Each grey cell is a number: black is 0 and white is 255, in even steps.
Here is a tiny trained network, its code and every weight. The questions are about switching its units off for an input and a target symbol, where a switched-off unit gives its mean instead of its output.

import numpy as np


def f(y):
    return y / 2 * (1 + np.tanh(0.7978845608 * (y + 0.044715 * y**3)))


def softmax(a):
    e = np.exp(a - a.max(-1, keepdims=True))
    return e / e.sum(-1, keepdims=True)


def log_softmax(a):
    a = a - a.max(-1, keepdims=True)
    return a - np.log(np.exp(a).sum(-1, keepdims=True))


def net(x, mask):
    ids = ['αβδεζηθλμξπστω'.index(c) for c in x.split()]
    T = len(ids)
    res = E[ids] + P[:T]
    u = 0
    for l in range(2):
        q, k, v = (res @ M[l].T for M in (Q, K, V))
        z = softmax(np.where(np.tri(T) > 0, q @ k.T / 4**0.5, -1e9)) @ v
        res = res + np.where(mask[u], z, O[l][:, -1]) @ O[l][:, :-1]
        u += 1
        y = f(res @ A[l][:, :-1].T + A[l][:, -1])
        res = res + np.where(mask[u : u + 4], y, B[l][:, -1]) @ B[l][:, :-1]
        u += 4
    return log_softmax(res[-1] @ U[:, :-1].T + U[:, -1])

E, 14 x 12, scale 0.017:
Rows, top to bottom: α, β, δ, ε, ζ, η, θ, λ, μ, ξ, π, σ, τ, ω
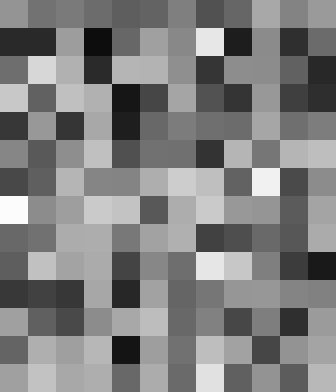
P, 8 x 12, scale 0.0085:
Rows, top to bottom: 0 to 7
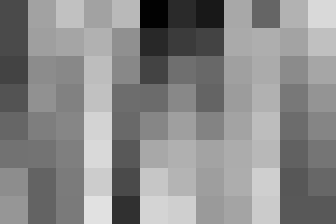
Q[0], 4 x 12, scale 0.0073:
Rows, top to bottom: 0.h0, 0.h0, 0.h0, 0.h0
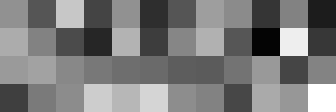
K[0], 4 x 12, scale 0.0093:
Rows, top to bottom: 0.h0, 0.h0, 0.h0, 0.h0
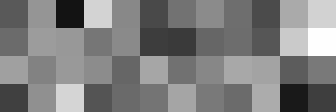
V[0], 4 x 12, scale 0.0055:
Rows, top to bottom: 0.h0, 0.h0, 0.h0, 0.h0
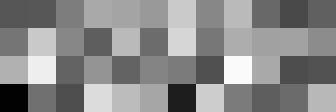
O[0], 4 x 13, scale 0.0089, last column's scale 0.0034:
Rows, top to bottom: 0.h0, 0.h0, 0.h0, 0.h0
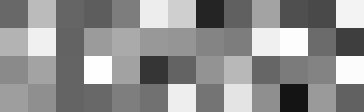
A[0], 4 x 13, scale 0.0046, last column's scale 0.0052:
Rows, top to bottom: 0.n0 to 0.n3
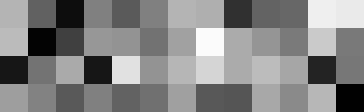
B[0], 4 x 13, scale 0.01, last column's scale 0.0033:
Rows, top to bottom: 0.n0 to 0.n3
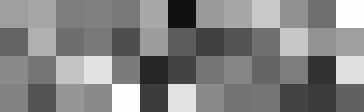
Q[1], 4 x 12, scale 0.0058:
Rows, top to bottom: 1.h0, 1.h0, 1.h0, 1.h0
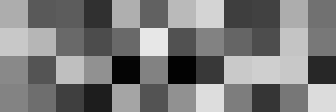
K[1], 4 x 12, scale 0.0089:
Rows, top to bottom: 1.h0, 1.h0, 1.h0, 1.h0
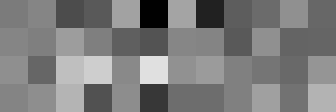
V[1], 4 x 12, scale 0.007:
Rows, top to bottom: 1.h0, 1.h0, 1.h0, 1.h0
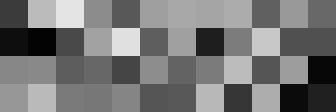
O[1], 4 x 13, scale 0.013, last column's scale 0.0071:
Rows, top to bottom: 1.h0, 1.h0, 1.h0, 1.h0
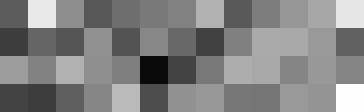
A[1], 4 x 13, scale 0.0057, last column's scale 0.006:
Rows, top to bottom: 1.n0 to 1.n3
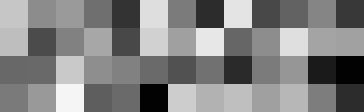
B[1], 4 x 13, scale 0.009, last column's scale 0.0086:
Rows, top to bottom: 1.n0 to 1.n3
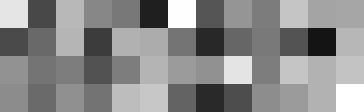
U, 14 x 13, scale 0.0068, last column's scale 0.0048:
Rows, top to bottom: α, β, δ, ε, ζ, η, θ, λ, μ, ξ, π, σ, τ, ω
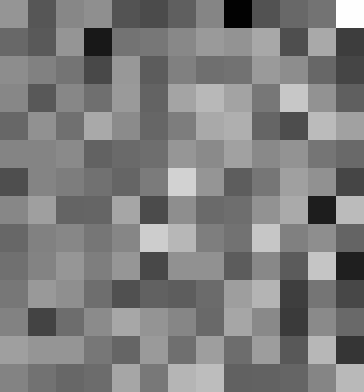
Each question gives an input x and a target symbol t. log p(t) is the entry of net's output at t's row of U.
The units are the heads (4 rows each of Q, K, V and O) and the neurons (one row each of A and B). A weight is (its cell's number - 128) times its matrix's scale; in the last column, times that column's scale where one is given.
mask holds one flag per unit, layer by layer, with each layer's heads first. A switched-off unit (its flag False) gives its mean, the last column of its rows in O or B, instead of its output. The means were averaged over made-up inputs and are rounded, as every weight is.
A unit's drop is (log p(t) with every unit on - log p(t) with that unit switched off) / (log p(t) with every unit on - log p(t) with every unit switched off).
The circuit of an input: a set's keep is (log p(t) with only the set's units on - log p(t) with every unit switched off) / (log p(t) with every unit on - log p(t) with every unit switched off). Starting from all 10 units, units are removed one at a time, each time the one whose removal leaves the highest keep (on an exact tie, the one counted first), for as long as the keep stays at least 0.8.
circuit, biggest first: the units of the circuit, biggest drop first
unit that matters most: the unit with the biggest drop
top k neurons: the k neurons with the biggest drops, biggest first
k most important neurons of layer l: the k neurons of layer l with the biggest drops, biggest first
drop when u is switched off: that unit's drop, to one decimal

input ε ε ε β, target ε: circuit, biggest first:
[1.n2 0.n2 1.h0 0.h0]
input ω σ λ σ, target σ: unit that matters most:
1.h0
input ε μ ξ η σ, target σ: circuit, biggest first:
[0.n0 1.h0]
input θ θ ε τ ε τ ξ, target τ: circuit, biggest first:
[1.h0 1.n3]
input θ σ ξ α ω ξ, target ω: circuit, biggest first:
[0.n0 1.h0]
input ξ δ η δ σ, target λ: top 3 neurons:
[1.n1 1.n3 1.n2]
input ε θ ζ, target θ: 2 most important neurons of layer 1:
[1.n3 1.n1]
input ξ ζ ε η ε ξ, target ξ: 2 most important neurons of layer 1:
[1.n3 1.n2]
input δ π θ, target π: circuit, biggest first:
[1.h0 0.n2]
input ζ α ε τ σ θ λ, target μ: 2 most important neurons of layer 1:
[1.n1 1.n0]
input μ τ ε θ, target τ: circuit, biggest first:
[0.n2 1.h0]
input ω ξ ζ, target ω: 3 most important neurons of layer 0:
[0.n0 0.n2 0.n3]
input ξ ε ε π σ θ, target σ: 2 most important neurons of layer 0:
[0.n2 0.n0]
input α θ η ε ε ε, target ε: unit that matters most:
1.n2
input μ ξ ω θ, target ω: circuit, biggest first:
[1.h0 0.n2]
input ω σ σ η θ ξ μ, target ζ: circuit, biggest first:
[0.h0 1.h0]
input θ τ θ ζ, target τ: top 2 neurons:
[0.n2 1.n1]
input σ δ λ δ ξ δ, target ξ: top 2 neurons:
[1.n3 1.n1]
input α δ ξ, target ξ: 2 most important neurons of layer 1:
[1.n3 1.n2]
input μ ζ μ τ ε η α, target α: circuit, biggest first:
[0.h0]
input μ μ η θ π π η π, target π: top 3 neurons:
[1.n3 0.n0 1.n2]
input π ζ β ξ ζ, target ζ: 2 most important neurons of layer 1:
[1.n1 1.n0]
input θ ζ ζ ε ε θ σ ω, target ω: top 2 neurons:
[0.n0 1.n3]
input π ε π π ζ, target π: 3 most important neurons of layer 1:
[1.n3 1.n0 1.n2]
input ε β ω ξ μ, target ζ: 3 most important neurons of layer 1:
[1.n1 1.n3 1.n0]
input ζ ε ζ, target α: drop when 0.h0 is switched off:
1.1
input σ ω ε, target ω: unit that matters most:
1.h0
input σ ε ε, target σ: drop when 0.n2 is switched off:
0.0
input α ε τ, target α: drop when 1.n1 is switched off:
0.2
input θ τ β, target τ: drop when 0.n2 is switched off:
0.9
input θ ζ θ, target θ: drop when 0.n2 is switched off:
1.0
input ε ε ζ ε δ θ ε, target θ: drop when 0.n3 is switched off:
0.0
